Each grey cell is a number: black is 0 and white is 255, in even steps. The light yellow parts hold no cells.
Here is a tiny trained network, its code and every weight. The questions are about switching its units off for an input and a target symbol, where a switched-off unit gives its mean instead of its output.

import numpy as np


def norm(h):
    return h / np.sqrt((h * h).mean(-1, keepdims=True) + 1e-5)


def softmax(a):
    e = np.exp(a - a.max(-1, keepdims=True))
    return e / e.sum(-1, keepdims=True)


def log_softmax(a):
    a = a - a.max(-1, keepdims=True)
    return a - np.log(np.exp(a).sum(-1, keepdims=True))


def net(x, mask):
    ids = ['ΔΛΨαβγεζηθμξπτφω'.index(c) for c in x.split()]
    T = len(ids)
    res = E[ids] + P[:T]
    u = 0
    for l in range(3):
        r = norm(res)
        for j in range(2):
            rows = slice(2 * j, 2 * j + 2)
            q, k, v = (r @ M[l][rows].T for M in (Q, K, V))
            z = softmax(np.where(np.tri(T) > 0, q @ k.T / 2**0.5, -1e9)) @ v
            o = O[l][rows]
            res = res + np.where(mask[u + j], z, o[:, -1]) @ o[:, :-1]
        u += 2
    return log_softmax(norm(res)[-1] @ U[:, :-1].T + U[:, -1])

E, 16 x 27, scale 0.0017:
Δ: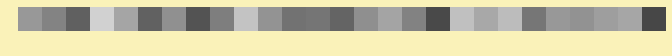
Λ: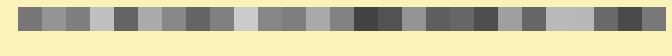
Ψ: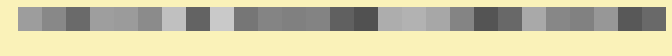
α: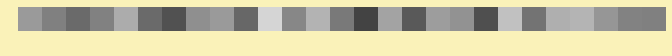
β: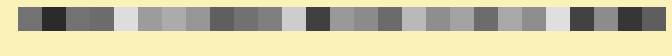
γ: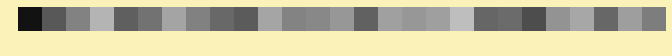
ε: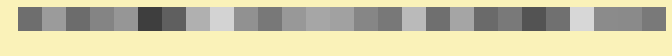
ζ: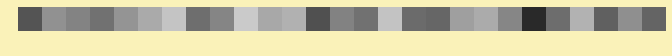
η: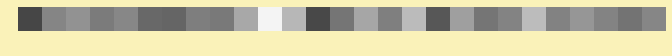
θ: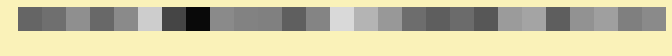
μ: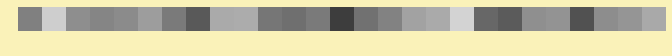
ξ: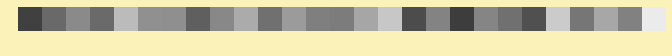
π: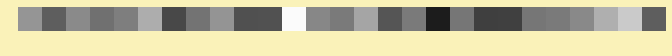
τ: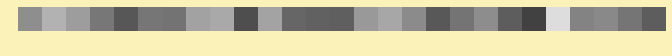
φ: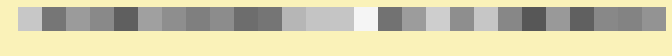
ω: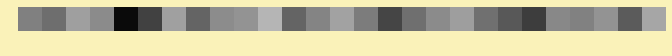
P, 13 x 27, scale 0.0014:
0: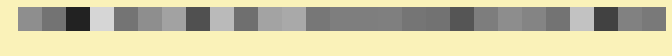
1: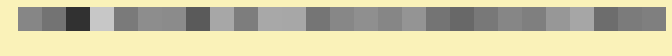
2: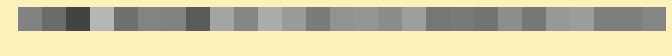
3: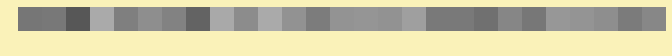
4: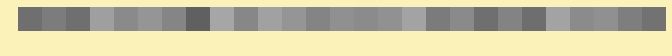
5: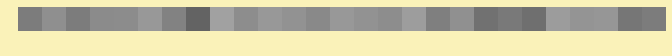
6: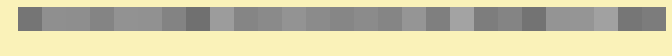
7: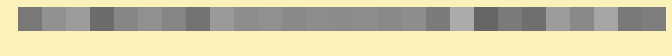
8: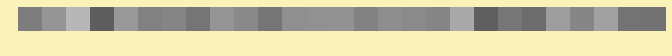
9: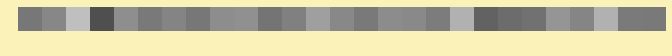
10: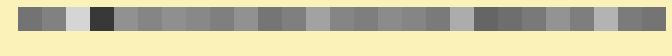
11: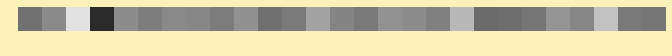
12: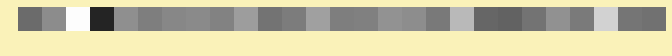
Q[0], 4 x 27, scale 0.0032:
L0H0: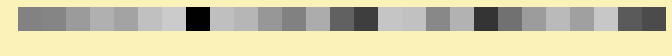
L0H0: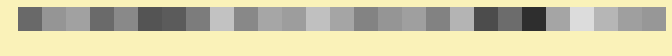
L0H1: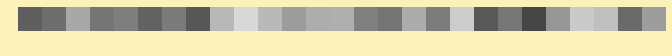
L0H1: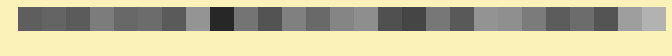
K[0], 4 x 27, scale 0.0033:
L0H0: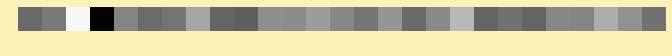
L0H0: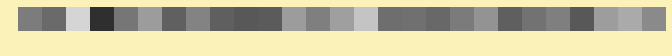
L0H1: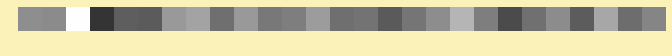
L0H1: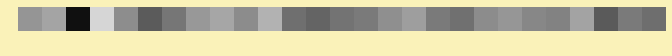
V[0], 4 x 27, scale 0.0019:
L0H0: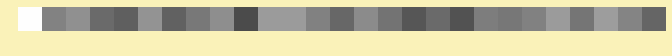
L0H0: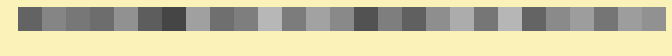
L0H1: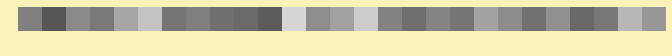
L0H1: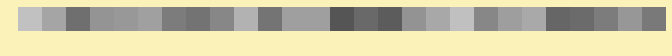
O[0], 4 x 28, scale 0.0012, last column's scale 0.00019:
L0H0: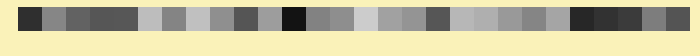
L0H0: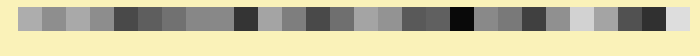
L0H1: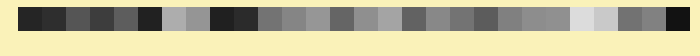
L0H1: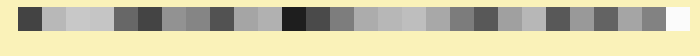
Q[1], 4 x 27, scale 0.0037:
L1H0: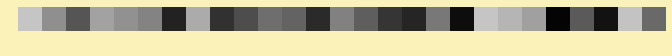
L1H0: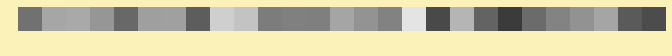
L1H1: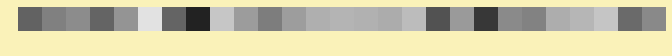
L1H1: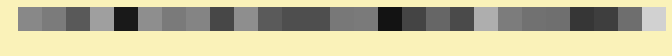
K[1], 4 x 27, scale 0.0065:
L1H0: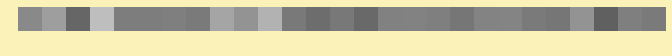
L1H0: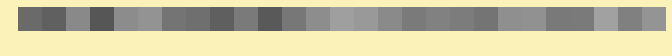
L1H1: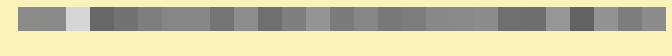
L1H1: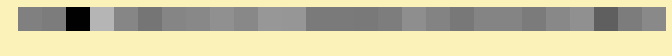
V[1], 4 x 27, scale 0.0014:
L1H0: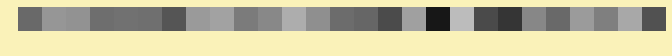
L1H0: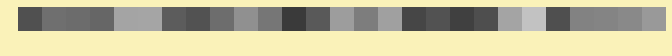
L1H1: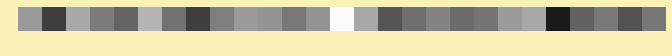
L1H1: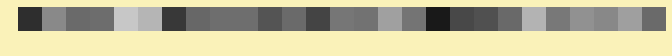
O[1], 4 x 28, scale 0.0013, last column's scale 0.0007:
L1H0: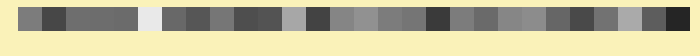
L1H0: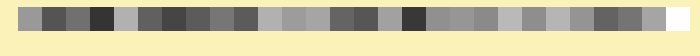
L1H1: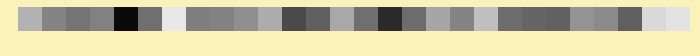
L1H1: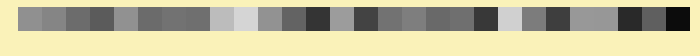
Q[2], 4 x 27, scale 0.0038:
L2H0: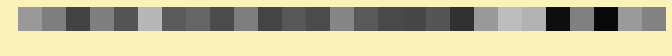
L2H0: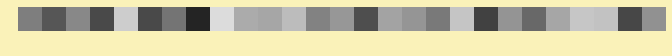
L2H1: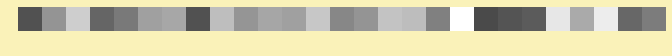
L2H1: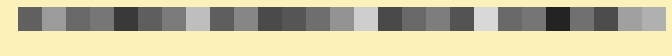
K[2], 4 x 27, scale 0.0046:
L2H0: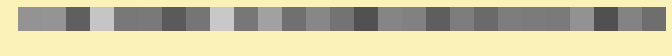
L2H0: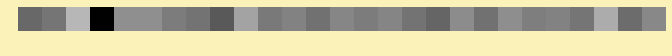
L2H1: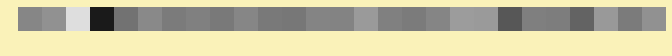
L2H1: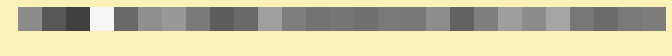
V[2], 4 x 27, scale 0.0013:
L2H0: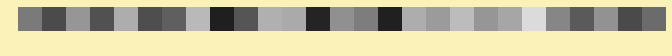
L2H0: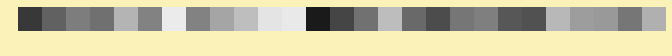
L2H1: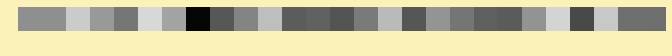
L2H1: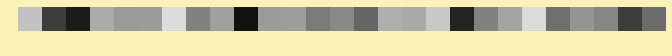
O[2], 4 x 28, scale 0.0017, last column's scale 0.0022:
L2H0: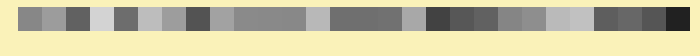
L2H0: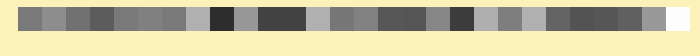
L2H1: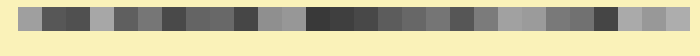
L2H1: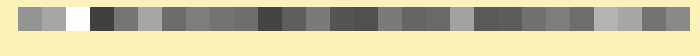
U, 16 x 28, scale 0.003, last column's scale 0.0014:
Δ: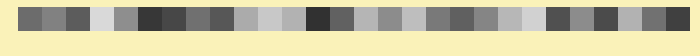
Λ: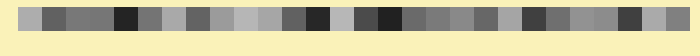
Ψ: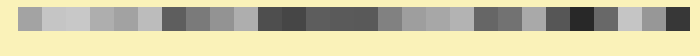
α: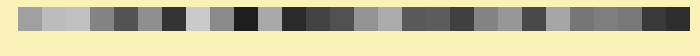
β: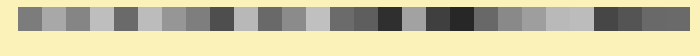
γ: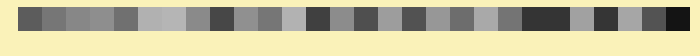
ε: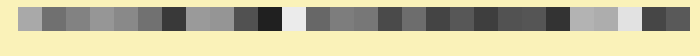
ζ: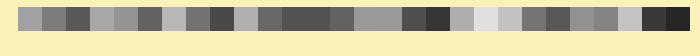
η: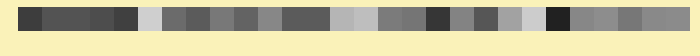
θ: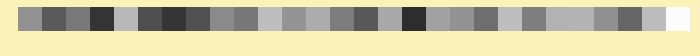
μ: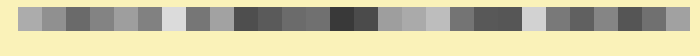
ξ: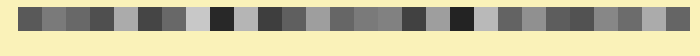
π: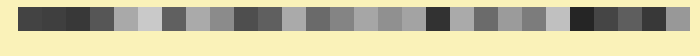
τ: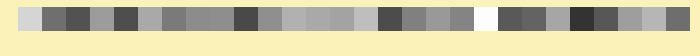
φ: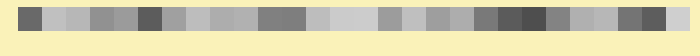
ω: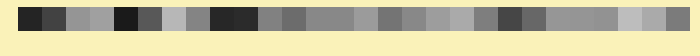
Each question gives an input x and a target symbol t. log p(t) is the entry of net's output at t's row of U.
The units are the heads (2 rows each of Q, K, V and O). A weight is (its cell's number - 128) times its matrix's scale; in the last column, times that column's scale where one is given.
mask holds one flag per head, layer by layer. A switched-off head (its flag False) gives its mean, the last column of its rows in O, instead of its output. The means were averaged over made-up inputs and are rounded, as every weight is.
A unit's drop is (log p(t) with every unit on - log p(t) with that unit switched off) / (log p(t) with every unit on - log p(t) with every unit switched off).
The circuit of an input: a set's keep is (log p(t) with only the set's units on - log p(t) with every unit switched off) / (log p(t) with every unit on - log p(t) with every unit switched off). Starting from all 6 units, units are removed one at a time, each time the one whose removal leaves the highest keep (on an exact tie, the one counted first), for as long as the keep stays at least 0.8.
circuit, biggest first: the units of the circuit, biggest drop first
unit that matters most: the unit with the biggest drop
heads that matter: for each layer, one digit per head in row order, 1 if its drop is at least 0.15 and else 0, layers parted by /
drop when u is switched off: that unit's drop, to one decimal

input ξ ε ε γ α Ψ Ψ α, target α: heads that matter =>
10 / 00 / 00
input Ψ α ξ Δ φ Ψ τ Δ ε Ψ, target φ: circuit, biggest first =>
[L2H1]
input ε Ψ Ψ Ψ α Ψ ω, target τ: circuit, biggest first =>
[L0H1; L1H1]
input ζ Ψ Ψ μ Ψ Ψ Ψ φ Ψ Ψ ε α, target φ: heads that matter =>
00 / 10 / 01
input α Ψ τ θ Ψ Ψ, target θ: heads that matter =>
00 / 10 / 00
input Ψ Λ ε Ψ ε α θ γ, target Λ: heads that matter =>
00 / 01 / 00
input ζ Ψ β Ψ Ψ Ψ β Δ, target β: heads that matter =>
00 / 00 / 10
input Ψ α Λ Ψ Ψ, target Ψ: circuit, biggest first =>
[L2H1; L0H1]
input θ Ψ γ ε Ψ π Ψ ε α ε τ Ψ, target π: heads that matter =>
00 / 10 / 00
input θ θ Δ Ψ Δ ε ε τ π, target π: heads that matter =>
10 / 00 / 00
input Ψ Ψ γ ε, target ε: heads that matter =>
11 / 10 / 00
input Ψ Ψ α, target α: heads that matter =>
10 / 00 / 01
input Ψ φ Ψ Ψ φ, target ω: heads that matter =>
01 / 01 / 00
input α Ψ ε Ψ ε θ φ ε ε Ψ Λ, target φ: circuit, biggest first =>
[L2H1; L2H0]
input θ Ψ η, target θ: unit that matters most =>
L1H0
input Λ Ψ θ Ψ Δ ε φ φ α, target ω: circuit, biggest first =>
[L1H1; L0H1]
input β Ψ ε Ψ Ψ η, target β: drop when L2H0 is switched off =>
0.9
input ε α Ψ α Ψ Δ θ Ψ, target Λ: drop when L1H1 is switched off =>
0.9
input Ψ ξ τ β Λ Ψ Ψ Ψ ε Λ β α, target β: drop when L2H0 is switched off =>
0.9
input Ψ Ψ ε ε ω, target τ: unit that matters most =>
L0H1
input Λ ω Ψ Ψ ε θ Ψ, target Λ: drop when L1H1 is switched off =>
0.8
